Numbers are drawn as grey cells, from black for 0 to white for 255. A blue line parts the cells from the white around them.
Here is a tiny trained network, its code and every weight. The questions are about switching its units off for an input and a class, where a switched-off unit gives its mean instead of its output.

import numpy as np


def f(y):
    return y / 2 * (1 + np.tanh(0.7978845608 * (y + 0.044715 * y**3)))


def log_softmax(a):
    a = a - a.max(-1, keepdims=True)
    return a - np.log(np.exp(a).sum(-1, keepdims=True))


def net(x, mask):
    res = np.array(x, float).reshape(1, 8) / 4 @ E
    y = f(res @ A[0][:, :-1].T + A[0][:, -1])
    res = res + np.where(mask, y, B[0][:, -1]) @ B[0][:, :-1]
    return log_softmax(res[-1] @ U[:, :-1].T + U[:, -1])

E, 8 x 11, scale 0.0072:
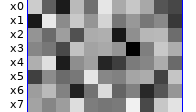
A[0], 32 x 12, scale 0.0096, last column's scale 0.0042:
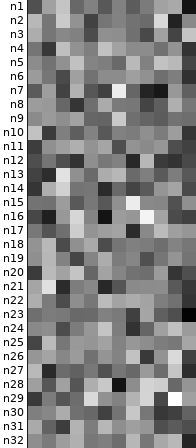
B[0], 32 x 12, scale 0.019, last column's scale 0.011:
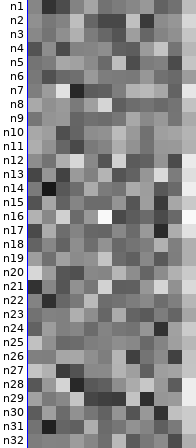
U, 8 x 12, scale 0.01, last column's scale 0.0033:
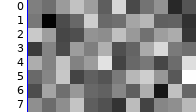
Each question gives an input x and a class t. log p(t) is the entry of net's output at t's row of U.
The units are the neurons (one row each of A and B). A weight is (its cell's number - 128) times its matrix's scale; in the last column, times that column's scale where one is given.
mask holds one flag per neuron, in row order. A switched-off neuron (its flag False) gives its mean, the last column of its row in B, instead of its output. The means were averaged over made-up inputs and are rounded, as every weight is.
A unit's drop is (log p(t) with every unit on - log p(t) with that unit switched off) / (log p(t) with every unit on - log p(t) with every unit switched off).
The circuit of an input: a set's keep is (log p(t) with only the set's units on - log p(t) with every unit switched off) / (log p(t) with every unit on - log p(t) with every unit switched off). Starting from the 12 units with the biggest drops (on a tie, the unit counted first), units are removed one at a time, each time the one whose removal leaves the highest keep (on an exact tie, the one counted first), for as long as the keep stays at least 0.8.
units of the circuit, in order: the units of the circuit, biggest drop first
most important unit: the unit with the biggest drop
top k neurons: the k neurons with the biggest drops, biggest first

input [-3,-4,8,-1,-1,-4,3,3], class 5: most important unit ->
n28
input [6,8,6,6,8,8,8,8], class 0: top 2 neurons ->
[n26, n5]
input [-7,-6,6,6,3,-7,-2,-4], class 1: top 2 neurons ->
[n14, n29]
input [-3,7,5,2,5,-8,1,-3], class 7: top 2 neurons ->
[n2, n3]
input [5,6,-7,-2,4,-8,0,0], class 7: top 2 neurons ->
[n2, n28]
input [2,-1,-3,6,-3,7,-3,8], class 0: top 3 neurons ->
[n5, n26, n32]
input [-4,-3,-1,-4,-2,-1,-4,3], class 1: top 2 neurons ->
[n17, n14]
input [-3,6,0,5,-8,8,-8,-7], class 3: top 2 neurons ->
[n13, n4]
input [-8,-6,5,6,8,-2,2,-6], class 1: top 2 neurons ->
[n14, n1]
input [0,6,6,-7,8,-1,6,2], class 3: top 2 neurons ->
[n21, n16]
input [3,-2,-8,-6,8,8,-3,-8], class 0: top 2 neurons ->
[n12, n28]
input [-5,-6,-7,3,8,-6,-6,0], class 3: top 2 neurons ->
[n21, n28]
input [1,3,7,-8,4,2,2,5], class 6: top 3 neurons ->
[n15, n30, n7]
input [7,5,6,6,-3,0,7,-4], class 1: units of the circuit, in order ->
[n31]
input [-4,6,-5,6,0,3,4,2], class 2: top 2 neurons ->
[n20, n25]
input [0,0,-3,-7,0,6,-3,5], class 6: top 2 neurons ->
[n15, n30]
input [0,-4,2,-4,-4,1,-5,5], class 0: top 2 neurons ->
[n5, n32]
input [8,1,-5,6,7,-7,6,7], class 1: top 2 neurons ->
[n31, n22]
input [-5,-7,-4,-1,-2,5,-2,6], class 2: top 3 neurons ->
[n27, n12, n10]
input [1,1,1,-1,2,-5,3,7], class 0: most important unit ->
n26
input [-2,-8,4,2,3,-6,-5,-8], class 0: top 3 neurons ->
[n12, n23, n20]
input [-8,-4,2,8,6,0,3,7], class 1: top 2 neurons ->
[n14, n1]
